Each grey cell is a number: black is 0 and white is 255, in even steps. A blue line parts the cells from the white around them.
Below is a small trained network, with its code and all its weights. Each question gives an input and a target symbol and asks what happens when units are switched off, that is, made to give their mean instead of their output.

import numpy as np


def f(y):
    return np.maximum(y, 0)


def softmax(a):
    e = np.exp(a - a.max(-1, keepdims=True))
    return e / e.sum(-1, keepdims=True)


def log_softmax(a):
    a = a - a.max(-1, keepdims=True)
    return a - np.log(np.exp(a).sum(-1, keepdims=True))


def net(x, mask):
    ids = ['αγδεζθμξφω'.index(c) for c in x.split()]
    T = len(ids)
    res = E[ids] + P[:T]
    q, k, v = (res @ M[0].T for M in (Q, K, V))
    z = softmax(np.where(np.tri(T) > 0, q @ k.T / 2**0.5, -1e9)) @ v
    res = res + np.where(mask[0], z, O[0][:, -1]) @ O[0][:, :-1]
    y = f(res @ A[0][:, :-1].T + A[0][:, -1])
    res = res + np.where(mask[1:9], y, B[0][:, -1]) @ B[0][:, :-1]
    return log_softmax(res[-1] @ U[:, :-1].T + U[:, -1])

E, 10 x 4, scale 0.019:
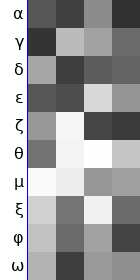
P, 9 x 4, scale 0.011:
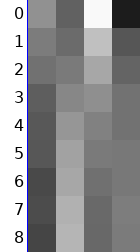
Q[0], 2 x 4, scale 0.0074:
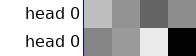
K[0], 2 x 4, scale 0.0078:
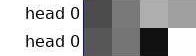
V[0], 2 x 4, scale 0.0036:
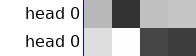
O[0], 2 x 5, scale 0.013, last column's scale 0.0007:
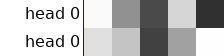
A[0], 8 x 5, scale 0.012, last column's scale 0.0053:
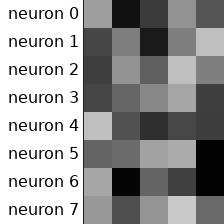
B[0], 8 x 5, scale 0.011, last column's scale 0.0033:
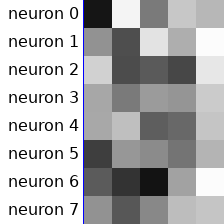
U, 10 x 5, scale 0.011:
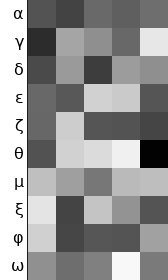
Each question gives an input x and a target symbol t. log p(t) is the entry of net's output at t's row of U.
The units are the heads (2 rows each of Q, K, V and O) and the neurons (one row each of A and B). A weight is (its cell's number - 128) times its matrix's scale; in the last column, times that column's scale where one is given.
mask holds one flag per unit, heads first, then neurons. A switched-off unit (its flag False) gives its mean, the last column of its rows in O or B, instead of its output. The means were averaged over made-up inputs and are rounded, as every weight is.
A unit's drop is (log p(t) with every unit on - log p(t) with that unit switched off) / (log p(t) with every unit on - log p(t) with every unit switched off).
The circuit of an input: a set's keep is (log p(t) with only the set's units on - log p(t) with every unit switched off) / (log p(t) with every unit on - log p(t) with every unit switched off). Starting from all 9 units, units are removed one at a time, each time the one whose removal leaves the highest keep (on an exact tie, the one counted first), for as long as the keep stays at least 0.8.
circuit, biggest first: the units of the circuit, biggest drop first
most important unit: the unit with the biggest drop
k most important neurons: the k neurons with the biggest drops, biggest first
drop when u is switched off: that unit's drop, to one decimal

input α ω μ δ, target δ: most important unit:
neuron 0
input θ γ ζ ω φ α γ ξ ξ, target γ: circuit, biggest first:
head 0; neuron 1
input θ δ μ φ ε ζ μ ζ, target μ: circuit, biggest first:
neuron 1; head 0
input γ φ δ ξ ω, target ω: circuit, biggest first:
neuron 7; head 0; neuron 0
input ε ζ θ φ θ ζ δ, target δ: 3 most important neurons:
neuron 0; neuron 6; neuron 4
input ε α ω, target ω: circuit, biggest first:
neuron 6; head 0; neuron 0
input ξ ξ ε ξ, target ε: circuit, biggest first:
head 0; neuron 2
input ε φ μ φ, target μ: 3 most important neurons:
neuron 2; neuron 4; neuron 6
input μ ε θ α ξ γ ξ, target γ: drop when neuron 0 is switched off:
-0.1
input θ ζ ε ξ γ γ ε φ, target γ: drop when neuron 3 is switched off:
0.1
